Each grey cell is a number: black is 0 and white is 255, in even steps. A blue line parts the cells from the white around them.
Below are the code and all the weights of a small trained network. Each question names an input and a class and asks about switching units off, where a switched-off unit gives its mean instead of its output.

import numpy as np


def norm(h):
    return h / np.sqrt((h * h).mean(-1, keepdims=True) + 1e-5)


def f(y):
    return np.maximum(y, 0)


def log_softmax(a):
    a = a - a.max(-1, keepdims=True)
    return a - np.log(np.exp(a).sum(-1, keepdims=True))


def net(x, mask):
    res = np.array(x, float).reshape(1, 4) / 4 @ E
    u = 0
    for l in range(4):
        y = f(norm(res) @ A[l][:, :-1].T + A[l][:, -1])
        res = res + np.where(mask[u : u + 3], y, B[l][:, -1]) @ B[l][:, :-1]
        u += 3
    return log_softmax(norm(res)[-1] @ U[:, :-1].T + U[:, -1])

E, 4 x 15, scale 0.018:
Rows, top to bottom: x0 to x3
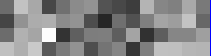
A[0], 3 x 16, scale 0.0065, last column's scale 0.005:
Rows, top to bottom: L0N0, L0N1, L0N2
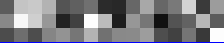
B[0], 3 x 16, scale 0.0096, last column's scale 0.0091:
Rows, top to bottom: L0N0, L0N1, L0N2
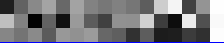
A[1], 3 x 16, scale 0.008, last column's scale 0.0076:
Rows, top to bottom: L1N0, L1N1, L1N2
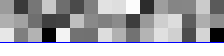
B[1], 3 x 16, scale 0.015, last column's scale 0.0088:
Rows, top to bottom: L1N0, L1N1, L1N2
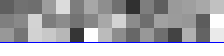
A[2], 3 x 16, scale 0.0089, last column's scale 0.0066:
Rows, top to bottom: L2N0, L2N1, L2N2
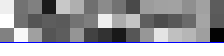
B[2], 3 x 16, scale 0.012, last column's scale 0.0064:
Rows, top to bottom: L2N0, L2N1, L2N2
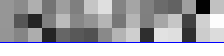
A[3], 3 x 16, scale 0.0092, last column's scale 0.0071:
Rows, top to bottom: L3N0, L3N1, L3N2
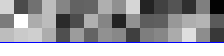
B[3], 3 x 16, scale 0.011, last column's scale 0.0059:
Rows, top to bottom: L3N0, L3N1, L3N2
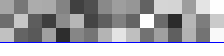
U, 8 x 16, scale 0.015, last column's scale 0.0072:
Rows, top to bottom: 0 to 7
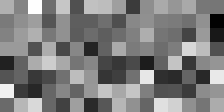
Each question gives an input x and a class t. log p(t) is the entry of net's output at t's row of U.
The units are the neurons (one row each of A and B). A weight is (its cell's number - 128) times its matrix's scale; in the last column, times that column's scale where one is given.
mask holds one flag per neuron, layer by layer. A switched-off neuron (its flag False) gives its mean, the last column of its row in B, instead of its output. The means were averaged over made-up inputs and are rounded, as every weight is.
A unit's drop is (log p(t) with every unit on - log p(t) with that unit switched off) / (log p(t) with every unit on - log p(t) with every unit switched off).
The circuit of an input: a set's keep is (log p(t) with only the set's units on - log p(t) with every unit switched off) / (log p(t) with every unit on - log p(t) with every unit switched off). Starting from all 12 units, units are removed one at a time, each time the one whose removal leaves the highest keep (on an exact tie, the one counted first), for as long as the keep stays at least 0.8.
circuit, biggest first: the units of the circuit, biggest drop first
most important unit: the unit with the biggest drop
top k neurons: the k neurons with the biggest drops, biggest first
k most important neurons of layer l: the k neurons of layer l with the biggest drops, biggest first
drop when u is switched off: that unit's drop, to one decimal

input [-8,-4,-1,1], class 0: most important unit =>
L1N0
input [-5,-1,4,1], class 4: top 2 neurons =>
(L1N0 L3N2)
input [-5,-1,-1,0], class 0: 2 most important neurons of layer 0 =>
(L0N1 L0N0)
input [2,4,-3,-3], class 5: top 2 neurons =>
(L0N2 L3N0)
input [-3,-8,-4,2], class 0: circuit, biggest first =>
(L0N1 L1N2)
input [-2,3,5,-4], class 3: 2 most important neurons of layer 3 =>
(L3N0 L3N1)
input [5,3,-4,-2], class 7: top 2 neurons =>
(L1N2 L0N0)
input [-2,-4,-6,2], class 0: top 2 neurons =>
(L1N2 L0N1)
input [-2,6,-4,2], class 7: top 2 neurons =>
(L1N0 L3N2)
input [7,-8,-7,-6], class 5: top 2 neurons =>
(L0N2 L2N2)
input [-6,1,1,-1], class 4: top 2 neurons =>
(L1N0 L0N1)
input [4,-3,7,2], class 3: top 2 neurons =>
(L0N1 L0N2)
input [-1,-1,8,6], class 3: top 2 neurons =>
(L3N1 L0N1)
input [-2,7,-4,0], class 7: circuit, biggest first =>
(L1N2)
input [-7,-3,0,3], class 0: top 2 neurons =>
(L1N0 L0N1)
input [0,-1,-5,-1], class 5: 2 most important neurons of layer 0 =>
(L0N2 L0N0)
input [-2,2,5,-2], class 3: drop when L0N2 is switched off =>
-0.1
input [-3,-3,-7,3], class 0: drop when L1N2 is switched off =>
0.1
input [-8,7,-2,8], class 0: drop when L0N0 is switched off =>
0.1
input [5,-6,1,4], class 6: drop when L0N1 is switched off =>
0.6
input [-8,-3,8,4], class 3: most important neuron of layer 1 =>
(L1N0)
